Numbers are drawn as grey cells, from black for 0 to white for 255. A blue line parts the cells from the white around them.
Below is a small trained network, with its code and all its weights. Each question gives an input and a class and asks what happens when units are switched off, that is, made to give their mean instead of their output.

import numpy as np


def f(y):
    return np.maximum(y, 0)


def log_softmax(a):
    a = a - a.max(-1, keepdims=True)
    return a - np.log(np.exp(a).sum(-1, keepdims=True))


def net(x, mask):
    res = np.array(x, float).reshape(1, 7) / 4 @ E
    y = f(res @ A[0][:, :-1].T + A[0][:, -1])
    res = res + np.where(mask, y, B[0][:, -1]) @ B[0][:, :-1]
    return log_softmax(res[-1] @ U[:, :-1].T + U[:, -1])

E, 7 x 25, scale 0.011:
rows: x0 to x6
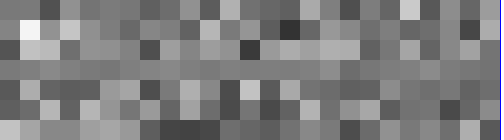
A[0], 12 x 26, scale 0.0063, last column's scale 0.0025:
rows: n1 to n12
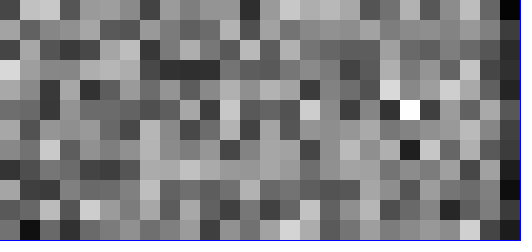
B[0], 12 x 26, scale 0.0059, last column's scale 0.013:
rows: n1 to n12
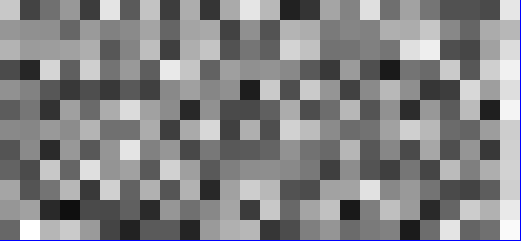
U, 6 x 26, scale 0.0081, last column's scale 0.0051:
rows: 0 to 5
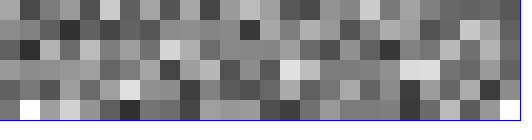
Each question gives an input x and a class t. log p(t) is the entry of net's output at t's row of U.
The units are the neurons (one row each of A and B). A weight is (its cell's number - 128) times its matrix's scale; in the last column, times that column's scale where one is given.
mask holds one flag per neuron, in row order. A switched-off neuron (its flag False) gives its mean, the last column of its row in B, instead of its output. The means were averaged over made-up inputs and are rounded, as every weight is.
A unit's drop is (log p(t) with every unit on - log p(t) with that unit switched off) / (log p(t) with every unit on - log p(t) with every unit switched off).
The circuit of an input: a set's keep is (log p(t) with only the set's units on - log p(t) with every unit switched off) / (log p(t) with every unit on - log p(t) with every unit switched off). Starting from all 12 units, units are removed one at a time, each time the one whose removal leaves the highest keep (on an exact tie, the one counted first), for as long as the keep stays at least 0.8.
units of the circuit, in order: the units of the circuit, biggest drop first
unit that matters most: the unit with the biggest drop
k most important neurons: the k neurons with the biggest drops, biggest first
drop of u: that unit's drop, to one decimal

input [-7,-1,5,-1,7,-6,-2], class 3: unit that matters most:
n3
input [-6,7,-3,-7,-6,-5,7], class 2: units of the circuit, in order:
(n4; n12)
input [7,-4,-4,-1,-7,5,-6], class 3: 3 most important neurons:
(n7; n4; n2)
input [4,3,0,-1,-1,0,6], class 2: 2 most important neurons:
(n4; n12)
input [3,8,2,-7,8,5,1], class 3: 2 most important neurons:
(n3; n12)
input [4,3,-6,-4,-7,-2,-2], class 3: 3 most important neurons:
(n7; n1; n2)
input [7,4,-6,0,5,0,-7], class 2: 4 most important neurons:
(n9; n1; n8; n12)
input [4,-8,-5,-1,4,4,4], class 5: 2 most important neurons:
(n12; n1)
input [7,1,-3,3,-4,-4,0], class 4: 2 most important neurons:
(n6; n11)
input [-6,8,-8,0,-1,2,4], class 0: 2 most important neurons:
(n10; n12)
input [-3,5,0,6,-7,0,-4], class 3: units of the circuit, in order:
(n12; n7)
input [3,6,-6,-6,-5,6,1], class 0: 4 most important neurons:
(n12; n10; n5; n3)
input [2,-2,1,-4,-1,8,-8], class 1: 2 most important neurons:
(n11; n4)
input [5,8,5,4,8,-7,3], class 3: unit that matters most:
n3
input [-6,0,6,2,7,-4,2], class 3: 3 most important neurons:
(n3; n10; n6)
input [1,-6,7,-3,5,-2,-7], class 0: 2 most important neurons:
(n1; n4)
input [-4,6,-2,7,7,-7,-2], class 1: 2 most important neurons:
(n5; n12)
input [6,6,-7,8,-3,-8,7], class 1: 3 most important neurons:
(n5; n1; n12)
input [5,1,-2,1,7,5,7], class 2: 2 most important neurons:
(n4; n7)
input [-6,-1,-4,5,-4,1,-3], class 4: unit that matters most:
n8
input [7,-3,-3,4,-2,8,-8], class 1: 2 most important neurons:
(n11; n4)
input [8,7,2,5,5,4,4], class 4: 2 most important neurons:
(n6; n12)
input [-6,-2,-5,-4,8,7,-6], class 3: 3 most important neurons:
(n3; n5; n4)
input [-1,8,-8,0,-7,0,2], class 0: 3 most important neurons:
(n10; n12; n3)
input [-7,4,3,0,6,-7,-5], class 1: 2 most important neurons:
(n5; n6)
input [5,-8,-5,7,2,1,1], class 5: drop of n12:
1.2
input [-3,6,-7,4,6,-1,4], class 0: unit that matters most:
n10
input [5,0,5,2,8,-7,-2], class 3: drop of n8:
0.0
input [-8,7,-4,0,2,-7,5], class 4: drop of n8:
0.9
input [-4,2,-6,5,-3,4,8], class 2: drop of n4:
1.4
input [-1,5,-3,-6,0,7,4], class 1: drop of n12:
0.3
